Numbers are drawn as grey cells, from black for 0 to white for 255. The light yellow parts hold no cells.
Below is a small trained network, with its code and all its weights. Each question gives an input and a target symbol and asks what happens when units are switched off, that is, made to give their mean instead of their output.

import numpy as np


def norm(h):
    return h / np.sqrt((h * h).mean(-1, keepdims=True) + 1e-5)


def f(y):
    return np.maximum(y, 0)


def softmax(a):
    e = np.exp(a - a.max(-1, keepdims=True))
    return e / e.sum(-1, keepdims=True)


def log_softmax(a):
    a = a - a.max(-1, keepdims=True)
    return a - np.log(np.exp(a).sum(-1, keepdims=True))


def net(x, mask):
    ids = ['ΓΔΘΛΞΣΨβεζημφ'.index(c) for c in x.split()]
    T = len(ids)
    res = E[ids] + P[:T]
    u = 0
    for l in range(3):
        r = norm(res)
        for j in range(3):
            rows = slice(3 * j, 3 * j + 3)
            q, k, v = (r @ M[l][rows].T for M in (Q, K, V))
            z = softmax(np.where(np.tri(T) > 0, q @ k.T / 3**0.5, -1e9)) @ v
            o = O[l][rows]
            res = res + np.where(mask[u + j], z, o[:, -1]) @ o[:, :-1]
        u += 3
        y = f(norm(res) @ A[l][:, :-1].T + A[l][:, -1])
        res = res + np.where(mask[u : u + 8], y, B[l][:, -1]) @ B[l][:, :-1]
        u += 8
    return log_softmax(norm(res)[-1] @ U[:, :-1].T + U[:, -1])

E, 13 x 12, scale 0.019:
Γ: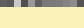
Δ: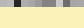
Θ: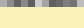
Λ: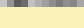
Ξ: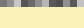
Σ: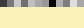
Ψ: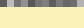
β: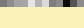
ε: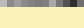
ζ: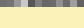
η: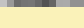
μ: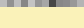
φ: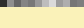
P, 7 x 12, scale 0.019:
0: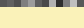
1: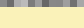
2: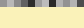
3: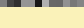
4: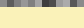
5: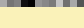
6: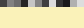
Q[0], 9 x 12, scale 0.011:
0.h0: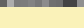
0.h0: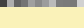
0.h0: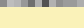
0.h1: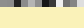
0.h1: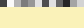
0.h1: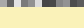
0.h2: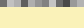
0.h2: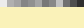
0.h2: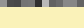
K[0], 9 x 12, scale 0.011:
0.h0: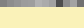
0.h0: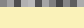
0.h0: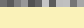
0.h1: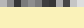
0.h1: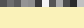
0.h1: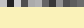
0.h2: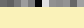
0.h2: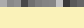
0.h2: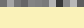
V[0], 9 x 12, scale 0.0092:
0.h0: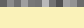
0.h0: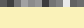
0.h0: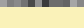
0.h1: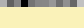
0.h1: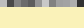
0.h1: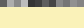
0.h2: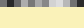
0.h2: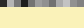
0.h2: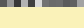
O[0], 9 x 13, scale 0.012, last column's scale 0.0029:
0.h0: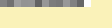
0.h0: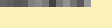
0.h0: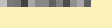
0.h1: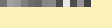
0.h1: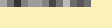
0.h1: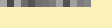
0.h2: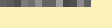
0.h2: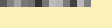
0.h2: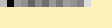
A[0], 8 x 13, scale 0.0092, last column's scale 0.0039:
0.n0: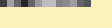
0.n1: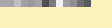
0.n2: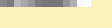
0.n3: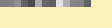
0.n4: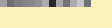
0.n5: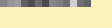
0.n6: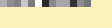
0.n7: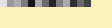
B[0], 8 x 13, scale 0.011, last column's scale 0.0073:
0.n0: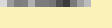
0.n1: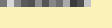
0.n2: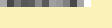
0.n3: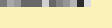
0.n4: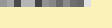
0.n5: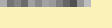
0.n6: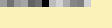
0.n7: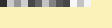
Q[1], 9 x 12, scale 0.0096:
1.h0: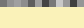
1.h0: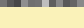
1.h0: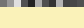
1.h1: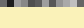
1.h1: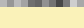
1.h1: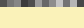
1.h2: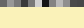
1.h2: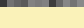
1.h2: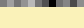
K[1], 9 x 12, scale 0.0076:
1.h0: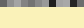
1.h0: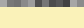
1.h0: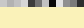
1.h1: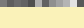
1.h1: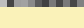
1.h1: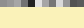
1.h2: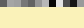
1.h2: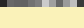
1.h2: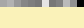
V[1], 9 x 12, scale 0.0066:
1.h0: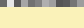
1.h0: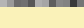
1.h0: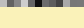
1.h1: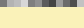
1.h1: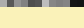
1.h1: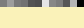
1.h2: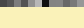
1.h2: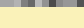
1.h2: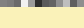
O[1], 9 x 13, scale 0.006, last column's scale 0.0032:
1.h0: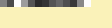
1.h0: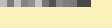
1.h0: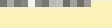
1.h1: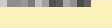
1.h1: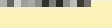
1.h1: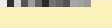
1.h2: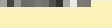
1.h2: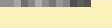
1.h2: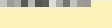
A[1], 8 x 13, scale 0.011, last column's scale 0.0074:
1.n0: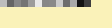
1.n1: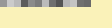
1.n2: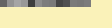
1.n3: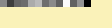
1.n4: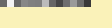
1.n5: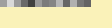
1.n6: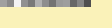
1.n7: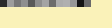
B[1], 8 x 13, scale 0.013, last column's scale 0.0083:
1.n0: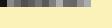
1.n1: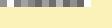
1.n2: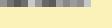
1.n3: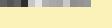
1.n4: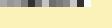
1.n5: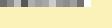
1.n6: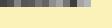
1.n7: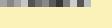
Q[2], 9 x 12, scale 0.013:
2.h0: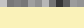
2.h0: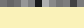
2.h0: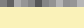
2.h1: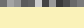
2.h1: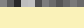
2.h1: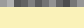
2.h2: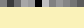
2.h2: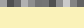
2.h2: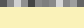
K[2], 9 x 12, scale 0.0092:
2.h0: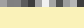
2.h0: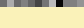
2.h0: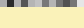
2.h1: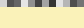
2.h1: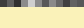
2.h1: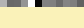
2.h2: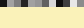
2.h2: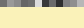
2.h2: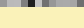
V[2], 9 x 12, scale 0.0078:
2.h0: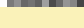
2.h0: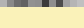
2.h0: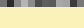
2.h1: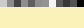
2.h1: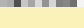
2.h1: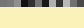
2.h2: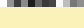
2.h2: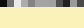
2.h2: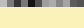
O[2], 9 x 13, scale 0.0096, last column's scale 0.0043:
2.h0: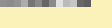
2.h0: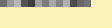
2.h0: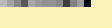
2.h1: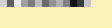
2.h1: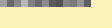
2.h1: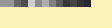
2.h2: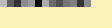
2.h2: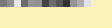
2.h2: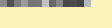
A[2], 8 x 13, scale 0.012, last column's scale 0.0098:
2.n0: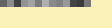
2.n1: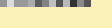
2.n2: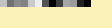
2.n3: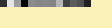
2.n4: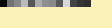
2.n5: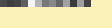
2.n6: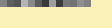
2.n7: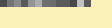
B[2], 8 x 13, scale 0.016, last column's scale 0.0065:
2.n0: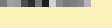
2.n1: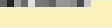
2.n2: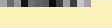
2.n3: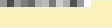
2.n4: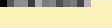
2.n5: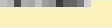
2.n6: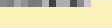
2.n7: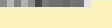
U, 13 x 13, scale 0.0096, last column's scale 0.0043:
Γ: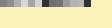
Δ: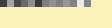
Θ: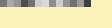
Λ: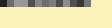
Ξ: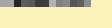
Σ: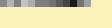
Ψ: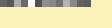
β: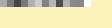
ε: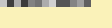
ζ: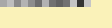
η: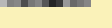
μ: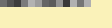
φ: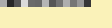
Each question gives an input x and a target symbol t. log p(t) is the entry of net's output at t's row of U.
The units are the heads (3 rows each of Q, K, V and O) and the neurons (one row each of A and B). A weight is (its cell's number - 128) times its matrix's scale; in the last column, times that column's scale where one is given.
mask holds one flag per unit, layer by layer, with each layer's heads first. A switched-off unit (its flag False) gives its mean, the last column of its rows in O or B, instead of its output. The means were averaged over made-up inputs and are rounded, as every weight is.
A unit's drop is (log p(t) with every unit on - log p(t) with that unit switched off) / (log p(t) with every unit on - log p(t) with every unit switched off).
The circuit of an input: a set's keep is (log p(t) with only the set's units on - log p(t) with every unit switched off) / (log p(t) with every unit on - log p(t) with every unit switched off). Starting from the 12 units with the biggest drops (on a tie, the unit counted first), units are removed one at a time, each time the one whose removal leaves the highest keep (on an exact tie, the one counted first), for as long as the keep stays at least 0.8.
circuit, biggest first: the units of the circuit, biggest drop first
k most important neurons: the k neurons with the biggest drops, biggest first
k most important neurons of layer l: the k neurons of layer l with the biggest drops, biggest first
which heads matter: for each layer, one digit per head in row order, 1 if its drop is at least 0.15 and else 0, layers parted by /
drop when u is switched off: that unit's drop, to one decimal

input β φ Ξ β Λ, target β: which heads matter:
010 / 000 / 000
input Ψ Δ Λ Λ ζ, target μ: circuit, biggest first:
[0.h1; 0.h0]
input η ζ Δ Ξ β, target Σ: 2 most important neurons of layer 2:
[2.n7; 2.n5]
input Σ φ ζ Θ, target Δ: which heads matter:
000 / 000 / 000
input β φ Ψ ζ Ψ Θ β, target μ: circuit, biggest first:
[0.h1; 0.h2]
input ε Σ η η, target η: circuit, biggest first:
[2.n2; 0.h2]
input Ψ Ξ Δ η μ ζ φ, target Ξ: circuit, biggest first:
[2.h2; 2.n0]
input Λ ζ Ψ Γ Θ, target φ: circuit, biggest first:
[0.h2; 2.h2]
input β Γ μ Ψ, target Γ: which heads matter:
000 / 000 / 001
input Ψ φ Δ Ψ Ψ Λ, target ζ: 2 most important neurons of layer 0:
[0.n7; 0.n2]
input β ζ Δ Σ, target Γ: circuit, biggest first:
[2.h2]
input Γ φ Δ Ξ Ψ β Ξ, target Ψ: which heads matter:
001 / 000 / 000
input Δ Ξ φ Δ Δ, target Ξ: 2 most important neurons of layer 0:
[0.n6; 0.n1]
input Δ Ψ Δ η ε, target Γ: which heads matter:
011 / 000 / 000
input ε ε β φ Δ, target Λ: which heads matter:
100 / 000 / 000
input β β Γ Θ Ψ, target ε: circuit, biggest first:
[0.h1; 0.h2]
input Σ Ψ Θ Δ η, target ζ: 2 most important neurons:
[0.n7; 0.n3]
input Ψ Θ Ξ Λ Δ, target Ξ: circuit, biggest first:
[0.n6; 2.h2]
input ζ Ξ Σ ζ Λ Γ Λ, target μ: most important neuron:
[1.n0]
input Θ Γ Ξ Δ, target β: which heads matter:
001 / 000 / 000
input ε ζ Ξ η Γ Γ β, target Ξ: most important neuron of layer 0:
[0.n7]
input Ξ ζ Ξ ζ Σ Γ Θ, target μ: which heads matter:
010 / 000 / 000
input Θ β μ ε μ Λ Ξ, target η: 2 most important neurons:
[2.n2; 0.n7]
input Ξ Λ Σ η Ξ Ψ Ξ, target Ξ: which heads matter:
001 / 000 / 001
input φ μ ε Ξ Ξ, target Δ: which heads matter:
010 / 000 / 010
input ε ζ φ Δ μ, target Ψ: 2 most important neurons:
[2.n1; 0.n7]
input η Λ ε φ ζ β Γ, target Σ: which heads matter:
001 / 000 / 000
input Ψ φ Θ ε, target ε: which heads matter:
010 / 000 / 000
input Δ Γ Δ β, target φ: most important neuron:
[1.n5]
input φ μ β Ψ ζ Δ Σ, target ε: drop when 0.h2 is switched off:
0.1
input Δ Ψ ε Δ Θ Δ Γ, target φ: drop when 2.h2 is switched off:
0.1
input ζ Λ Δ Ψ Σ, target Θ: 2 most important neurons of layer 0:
[0.n3; 0.n4]
